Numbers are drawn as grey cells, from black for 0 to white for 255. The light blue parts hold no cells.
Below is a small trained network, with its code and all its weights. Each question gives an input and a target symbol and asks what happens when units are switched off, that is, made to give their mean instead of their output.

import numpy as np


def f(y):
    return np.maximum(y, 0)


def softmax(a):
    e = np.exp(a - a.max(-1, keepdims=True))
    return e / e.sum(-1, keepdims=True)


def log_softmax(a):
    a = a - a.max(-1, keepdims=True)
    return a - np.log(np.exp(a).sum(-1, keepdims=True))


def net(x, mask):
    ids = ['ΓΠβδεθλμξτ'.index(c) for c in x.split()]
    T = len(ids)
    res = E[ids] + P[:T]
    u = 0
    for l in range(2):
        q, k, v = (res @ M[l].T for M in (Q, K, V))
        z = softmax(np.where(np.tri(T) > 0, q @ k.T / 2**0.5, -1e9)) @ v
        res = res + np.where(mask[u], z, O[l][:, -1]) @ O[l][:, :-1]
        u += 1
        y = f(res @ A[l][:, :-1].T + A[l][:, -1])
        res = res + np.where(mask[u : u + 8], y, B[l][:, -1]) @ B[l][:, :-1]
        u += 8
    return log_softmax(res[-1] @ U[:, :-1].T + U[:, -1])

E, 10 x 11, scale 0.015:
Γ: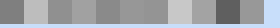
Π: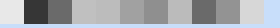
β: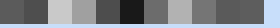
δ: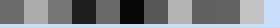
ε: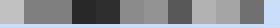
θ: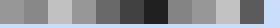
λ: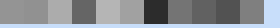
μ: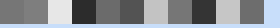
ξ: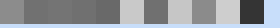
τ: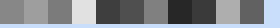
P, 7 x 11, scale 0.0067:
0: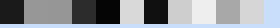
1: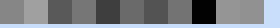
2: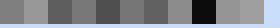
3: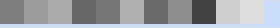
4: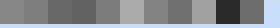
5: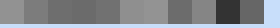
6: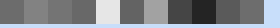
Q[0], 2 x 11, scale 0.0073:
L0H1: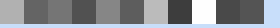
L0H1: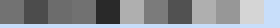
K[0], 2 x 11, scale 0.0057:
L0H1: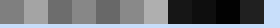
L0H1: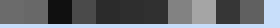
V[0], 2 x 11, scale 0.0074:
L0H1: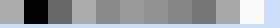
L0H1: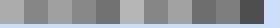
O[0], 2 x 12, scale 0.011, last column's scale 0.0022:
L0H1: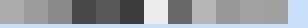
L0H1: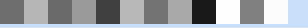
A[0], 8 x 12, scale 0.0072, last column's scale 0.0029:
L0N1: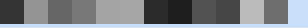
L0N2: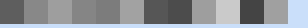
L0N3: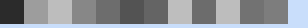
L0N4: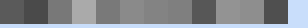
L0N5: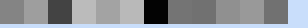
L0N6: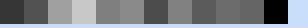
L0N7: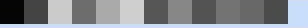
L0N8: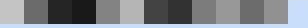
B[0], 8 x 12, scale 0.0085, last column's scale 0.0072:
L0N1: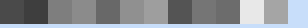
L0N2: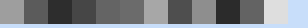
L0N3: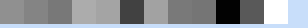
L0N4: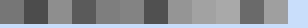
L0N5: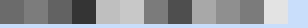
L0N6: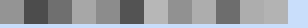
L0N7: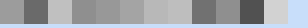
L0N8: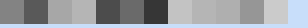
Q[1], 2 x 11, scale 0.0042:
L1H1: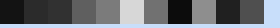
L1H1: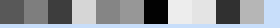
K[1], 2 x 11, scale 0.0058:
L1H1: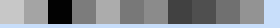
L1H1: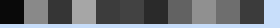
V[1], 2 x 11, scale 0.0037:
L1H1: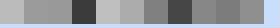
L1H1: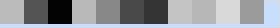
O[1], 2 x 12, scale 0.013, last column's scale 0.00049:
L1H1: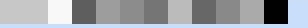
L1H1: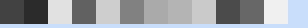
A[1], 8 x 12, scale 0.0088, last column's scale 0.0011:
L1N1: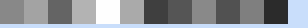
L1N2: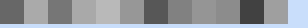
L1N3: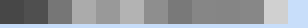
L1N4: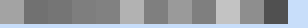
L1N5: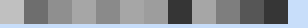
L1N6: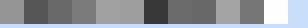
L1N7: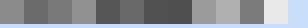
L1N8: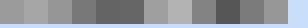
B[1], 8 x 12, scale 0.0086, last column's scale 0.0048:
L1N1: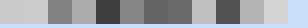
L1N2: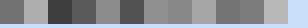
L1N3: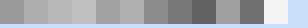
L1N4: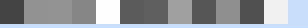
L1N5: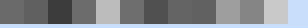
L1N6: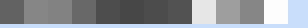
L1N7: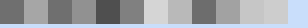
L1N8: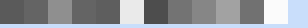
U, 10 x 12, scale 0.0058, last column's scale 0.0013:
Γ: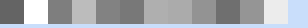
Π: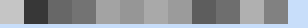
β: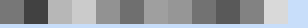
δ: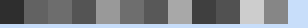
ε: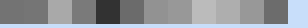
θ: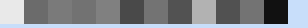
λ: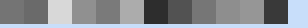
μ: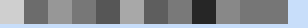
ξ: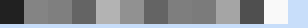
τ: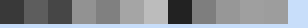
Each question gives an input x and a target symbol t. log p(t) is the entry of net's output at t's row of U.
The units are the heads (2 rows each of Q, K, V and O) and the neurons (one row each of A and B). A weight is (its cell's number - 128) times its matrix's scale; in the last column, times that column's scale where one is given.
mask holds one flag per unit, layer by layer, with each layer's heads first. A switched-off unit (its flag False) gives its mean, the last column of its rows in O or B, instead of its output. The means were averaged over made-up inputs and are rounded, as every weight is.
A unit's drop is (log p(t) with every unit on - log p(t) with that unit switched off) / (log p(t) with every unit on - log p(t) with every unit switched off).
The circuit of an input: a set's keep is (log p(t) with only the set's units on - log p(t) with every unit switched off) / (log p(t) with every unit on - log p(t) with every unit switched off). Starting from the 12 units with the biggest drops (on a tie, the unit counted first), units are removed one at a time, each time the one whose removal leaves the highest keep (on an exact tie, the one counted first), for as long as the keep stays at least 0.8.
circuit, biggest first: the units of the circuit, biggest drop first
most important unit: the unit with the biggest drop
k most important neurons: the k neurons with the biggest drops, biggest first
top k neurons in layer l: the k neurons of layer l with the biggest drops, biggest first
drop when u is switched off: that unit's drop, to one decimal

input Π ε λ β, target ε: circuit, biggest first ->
[L0H1]
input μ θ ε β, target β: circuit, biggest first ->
[L0H1; L0N6; L0N3; L0N7]
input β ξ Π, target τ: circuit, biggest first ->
[L1H1; L0N3]
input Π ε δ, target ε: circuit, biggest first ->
[L0H1; L1N8]
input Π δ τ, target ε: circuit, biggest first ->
[L0H1; L0N3]
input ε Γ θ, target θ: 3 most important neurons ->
[L0N3; L0N5; L1N1]
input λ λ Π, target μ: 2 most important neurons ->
[L0N5; L0N7]
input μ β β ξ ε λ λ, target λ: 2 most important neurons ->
[L0N1; L0N5]
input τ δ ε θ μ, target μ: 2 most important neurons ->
[L0N7; L0N8]
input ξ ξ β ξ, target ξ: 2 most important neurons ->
[L0N5; L1N4]
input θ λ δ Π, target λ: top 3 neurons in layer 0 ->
[L0N3; L0N2; L0N5]
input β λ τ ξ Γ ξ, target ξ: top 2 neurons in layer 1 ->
[L1N4; L1N1]
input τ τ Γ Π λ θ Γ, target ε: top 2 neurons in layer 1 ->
[L1N8; L1N4]
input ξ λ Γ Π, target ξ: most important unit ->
L1N4
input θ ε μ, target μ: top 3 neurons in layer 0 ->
[L0N7; L0N8; L0N3]
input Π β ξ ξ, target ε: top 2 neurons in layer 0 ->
[L0N5; L0N7]
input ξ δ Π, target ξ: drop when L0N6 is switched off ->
0.0
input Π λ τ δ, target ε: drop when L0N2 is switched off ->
0.0
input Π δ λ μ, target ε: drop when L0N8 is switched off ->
-0.1
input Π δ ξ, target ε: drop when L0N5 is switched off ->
0.1
